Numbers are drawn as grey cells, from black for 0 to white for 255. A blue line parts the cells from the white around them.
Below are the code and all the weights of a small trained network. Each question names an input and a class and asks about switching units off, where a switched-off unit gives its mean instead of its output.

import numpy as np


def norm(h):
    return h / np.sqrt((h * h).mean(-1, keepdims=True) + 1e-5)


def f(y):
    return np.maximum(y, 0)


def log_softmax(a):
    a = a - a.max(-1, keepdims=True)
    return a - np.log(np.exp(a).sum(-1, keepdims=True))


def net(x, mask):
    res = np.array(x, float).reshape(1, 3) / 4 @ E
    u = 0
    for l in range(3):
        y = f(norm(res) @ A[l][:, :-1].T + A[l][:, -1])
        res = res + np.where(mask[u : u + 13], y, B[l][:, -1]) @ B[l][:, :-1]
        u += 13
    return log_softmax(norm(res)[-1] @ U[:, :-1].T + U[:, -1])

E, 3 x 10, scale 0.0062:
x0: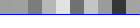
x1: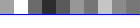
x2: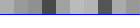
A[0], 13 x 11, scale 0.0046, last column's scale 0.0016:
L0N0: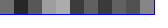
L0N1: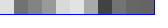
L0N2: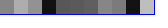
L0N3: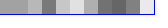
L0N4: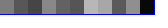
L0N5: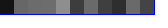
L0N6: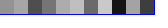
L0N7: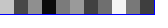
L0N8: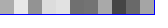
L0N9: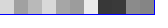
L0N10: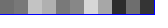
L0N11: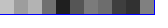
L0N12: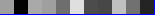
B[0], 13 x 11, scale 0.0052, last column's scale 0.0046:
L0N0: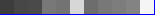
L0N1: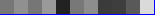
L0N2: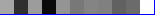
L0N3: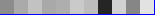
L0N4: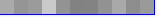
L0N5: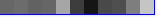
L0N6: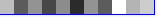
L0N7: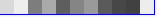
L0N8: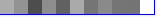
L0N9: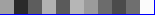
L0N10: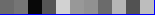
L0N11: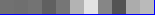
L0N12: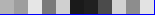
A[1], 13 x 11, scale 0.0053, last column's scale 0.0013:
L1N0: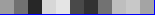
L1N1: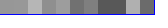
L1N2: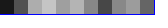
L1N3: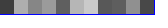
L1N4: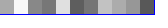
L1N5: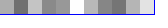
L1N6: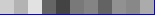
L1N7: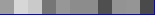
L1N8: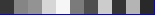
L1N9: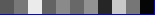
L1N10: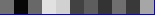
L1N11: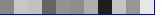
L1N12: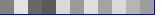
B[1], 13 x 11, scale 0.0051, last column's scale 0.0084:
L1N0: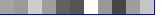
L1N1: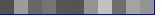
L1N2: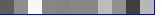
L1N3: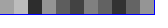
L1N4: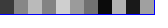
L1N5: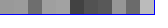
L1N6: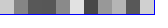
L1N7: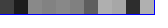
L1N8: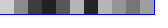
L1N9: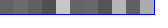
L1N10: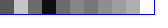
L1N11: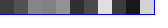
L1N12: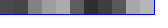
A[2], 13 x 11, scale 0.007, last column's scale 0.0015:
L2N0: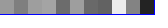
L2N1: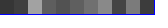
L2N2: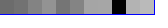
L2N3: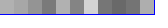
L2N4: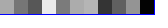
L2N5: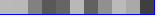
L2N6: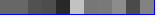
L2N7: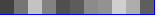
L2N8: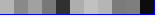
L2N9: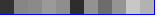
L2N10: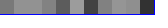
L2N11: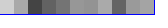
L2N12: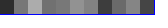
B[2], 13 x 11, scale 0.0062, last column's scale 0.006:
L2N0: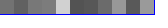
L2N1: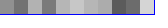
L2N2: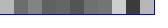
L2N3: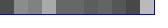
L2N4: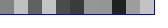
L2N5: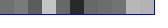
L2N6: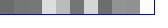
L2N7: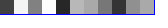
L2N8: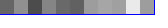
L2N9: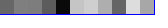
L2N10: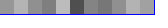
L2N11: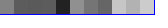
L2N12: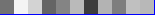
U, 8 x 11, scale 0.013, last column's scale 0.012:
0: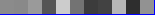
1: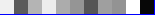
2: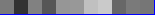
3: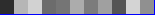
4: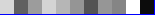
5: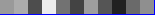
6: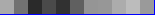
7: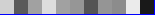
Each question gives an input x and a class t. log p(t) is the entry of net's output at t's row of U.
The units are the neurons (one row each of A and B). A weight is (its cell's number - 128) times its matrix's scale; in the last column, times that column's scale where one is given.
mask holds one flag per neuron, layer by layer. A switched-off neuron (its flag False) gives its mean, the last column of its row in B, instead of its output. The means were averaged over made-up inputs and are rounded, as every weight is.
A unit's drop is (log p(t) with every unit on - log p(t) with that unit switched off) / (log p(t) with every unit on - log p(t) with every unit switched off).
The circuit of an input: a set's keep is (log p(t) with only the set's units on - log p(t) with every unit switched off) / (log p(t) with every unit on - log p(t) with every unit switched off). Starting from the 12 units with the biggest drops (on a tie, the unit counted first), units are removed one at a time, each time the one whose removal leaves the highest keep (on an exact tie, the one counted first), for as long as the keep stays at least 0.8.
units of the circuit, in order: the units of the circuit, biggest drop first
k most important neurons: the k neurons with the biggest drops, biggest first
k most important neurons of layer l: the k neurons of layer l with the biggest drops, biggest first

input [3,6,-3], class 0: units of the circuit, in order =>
[L1N4]
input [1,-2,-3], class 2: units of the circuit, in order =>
[L0N7 L2N1]
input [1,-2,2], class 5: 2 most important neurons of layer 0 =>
[L0N1 L0N9]
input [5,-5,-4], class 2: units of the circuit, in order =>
[L0N7 L1N10 L2N1]
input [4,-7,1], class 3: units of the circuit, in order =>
[L1N10 L2N12]
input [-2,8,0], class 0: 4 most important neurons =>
[L0N9 L1N4 L0N1 L0N0]
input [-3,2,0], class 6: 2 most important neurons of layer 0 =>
[L0N3 L0N12]
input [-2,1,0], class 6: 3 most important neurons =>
[L0N3 L0N2 L1N4]
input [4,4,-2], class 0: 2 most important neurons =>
[L0N6 L0N0]
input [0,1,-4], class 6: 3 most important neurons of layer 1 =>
[L1N11 L1N7 L1N2]
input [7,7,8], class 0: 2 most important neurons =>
[L0N6 L1N7]
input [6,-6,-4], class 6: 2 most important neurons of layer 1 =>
[L1N10 L1N11]
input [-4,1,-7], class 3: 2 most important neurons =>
[L1N6 L0N8]
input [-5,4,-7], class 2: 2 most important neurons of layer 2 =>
[L2N1 L2N6]
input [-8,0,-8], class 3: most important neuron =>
[L1N6]
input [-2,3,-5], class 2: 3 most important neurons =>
[L0N7 L2N1 L1N10]
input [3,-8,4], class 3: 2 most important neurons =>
[L1N10 L2N12]
